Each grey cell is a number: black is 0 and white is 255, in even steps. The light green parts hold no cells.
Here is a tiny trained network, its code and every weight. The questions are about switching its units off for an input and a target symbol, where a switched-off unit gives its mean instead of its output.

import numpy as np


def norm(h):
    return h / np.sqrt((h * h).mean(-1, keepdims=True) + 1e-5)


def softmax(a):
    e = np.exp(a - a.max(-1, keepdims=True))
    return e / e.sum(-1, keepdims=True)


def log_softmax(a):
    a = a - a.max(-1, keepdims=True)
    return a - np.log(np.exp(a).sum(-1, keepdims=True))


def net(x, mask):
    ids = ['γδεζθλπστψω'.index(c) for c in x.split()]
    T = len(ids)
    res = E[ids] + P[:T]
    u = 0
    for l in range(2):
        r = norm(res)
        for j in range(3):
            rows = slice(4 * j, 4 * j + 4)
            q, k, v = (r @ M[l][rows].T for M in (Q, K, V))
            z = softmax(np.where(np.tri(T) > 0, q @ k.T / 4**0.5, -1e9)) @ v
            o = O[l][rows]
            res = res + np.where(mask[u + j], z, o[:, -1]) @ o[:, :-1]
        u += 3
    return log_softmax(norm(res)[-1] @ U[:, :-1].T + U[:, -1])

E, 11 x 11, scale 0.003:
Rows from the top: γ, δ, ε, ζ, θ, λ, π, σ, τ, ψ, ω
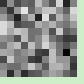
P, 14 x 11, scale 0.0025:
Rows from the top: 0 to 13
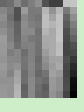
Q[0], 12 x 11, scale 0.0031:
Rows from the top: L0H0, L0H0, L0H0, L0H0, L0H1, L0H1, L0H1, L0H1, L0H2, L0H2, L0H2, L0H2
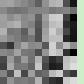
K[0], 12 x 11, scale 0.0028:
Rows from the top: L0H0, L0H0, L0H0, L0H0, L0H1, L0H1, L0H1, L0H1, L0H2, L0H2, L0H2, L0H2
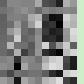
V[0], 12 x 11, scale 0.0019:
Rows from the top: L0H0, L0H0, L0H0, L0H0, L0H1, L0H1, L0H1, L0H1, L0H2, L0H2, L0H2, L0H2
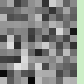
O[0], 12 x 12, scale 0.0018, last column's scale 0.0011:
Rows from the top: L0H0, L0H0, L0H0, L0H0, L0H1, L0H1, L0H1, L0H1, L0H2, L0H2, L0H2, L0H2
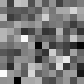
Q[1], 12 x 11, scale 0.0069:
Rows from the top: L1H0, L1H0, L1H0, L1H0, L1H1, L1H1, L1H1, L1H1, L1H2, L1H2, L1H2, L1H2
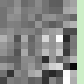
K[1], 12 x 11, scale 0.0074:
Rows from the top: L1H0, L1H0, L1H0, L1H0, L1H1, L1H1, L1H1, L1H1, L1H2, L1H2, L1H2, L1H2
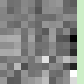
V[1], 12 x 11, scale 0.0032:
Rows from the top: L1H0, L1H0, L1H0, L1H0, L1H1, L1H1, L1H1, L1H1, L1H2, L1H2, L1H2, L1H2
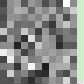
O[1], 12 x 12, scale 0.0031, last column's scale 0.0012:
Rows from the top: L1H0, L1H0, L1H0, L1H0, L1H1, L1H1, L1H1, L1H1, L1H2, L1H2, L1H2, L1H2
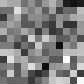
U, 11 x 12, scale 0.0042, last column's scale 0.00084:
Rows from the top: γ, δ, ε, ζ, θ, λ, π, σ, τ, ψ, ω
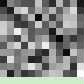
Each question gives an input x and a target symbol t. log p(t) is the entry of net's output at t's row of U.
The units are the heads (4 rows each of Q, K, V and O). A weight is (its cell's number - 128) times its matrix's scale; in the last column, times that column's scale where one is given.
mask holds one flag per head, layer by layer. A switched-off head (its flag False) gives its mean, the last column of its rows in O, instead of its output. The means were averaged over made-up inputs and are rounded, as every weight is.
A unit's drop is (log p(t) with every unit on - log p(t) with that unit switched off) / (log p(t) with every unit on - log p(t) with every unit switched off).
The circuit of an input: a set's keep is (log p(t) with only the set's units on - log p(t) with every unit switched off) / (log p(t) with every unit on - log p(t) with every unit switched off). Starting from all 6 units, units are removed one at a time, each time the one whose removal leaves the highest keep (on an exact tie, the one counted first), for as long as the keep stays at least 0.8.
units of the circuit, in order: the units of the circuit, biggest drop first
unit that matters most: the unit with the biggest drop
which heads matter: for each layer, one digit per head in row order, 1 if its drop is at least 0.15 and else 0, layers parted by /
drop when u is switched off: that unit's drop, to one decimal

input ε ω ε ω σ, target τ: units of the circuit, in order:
(L0H2; L1H2)
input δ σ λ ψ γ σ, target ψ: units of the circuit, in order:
(L1H2)
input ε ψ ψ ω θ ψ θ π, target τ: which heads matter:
001 / 001
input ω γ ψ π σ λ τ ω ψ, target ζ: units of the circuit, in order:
(L0H2; L1H1; L0H1)
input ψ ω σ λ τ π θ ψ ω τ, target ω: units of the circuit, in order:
(L1H2; L0H0)
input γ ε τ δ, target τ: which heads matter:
000 / 001
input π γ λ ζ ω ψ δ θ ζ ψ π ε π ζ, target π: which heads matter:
010 / 010
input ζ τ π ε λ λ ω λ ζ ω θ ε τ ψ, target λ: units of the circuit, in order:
(L1H1; L0H2; L0H1; L0H0)
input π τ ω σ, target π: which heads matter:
011 / 010
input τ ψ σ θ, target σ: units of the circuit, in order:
(L1H2; L0H1)
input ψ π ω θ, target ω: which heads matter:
000 / 001
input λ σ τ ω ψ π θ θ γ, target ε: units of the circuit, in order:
(L1H0; L0H1; L1H1)
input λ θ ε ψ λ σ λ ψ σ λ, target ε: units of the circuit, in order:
(L1H0; L0H1)
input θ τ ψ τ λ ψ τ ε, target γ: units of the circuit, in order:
(L0H2; L1H0; L0H0)
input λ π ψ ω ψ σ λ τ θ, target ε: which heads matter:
010 / 100
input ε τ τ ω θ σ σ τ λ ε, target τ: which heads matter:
001 / 001
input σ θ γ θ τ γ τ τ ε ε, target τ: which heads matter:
000 / 001
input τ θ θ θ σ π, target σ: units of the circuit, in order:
(L1H2)
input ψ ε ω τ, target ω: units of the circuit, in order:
(L1H2; L1H0)
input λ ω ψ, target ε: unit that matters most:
L0H1
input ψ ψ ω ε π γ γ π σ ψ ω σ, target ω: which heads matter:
100 / 001
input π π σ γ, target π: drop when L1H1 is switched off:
0.3
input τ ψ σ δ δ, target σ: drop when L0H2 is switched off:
0.2
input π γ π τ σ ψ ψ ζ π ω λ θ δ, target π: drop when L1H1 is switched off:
0.2
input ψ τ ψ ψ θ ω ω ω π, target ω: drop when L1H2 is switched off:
0.5
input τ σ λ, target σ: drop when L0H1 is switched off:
0.2
